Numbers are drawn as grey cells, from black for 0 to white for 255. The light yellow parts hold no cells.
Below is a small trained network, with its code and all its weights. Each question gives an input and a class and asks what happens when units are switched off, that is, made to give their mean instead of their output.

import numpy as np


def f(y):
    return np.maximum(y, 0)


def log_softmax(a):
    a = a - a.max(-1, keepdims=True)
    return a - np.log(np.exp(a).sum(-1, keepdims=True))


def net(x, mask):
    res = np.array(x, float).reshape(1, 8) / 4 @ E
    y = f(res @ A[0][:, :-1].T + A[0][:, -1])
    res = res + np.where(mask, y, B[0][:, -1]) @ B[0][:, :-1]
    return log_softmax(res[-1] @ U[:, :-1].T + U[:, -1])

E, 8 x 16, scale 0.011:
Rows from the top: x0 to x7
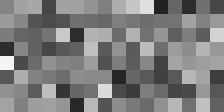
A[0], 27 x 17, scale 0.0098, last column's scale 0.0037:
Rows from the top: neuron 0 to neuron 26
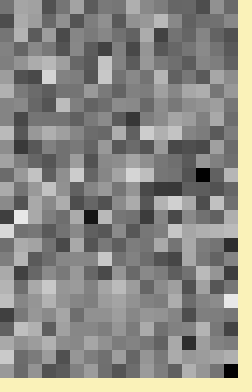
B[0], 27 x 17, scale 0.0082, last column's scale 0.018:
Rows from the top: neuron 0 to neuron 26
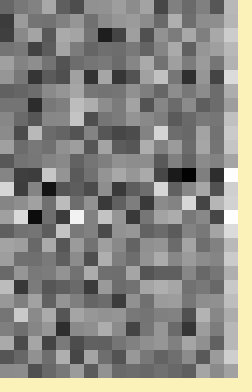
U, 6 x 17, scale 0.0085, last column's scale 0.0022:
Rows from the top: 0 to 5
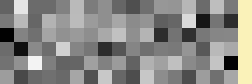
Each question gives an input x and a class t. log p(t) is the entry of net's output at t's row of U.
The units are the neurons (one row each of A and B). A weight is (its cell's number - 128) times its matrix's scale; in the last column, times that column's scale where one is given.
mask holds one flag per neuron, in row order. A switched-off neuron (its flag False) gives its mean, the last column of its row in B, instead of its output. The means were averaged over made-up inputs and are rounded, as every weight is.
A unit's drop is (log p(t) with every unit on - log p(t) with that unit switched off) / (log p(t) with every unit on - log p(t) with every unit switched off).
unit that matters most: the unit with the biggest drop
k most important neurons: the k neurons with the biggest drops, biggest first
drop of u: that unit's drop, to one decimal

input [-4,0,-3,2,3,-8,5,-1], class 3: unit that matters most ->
neuron 15
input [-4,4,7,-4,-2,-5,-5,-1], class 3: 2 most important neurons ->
[neuron 14; neuron 15]
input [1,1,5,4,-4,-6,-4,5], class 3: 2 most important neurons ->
[neuron 14; neuron 15]
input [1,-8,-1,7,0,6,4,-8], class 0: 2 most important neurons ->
[neuron 2; neuron 5]
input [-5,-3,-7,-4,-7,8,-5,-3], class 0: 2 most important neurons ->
[neuron 15; neuron 5]
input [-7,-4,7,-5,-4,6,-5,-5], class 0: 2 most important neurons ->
[neuron 14; neuron 12]
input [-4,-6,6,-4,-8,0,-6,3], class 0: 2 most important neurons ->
[neuron 14; neuron 22]
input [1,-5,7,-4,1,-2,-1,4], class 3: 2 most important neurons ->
[neuron 14; neuron 15]
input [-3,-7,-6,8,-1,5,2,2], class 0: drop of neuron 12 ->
0.2
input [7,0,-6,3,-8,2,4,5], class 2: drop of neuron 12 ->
0.2
